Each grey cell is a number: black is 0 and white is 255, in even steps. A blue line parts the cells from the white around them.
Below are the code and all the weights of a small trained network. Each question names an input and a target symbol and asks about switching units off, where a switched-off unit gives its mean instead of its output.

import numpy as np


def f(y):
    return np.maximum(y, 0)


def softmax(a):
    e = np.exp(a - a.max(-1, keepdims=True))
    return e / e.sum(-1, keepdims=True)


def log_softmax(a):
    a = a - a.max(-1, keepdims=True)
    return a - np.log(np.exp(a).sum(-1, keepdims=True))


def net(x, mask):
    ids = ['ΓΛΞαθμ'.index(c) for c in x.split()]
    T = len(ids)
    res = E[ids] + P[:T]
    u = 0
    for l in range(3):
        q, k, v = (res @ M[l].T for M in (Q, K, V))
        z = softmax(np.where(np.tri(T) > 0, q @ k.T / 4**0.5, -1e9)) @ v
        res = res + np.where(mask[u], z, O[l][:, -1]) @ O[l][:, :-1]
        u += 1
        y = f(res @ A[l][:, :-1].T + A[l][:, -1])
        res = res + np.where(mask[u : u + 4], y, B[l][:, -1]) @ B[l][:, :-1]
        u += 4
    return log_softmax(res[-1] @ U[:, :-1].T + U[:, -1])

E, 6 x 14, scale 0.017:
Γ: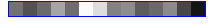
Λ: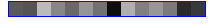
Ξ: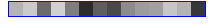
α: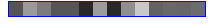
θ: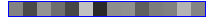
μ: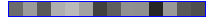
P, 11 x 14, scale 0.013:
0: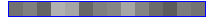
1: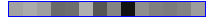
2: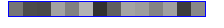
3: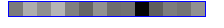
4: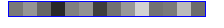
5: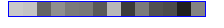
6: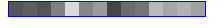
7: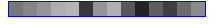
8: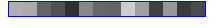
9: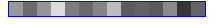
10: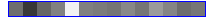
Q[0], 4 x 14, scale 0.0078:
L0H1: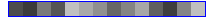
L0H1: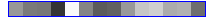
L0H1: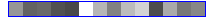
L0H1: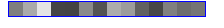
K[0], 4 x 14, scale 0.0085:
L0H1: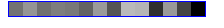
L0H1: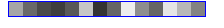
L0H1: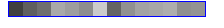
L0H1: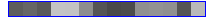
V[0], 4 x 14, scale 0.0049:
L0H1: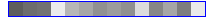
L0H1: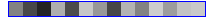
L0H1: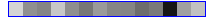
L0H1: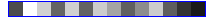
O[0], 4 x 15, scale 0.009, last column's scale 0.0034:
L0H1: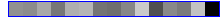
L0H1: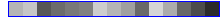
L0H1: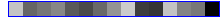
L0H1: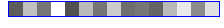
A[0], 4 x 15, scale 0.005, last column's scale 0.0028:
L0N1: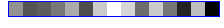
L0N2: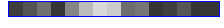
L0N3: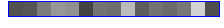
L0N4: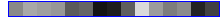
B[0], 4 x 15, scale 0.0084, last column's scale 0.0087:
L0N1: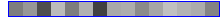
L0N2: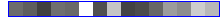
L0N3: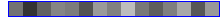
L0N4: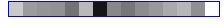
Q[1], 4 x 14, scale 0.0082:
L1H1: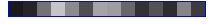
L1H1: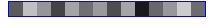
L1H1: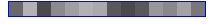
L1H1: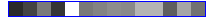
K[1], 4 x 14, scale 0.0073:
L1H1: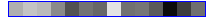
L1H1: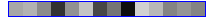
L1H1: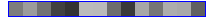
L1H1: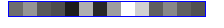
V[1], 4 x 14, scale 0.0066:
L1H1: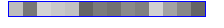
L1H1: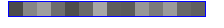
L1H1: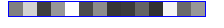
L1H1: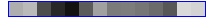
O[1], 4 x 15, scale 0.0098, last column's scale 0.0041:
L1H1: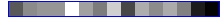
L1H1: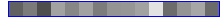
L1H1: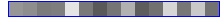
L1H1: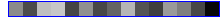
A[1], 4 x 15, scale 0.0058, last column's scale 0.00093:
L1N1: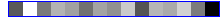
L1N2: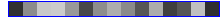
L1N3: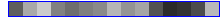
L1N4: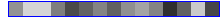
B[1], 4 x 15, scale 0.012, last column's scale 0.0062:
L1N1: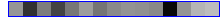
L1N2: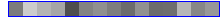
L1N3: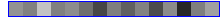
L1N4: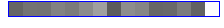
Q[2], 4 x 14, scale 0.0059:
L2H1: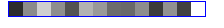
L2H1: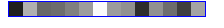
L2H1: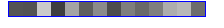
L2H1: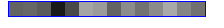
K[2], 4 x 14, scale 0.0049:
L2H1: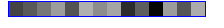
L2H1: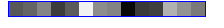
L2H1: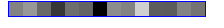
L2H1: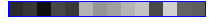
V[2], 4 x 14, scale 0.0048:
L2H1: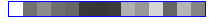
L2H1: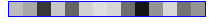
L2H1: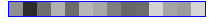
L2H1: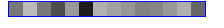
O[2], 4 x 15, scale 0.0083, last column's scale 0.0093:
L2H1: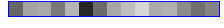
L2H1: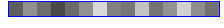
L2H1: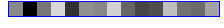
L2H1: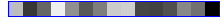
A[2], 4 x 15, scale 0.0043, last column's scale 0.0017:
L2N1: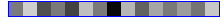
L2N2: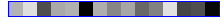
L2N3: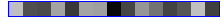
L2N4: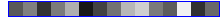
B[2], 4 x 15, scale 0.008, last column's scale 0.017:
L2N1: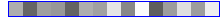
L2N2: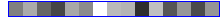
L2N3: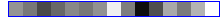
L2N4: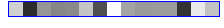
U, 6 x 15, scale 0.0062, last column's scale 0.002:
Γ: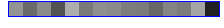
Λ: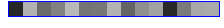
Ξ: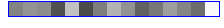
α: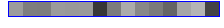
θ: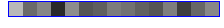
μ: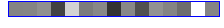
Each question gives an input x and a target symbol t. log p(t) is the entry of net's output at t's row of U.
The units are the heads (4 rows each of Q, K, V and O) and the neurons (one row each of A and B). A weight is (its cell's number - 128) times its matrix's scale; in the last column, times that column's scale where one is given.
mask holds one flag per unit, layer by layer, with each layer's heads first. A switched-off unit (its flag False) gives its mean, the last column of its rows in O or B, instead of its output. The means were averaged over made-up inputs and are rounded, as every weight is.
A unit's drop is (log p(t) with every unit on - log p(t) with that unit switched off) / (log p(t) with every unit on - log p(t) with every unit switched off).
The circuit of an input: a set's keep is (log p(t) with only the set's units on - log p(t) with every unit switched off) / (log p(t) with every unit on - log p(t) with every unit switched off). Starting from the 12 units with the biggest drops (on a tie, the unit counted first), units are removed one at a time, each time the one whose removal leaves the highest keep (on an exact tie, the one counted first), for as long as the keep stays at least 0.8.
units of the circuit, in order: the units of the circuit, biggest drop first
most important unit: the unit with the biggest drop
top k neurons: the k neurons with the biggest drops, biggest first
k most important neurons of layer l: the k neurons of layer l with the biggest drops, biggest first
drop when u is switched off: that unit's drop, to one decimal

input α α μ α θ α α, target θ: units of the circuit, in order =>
[L1H1; L0H1]
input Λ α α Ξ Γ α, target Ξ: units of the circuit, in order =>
[L1H1; L2H1]
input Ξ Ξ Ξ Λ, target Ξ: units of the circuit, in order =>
[L1H1; L0N4]
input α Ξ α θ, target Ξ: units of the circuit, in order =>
[L1H1; L0N4]
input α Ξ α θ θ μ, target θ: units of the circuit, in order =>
[L1H1; L1N3; L2N1]
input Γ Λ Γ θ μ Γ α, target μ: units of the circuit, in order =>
[L1H1; L0H1]
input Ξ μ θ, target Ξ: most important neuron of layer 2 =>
[L2N2]
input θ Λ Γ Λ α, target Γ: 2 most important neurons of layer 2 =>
[L2N1; L2N3]
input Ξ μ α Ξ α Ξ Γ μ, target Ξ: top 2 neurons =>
[L0N4; L2N2]
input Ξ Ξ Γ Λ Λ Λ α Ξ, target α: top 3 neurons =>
[L1N1; L2N4; L2N3]
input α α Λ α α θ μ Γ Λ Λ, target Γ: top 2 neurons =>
[L0N2; L0N4]
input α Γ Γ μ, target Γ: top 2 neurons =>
[L0N2; L2N1]
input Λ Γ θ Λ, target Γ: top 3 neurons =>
[L0N2; L2N1; L2N3]
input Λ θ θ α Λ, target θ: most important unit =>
L0H1
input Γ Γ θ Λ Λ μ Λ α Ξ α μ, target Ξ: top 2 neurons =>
[L2N2; L0N4]
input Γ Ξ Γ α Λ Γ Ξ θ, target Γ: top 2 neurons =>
[L0N4; L0N2]
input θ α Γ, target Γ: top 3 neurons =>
[L0N2; L2N3; L2N1]
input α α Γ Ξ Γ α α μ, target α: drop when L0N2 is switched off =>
0.1
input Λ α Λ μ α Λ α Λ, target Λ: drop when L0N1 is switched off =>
0.0
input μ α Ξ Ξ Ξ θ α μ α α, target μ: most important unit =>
L1H1
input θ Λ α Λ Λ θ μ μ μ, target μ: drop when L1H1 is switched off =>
0.8
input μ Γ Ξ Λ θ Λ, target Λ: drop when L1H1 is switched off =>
0.9
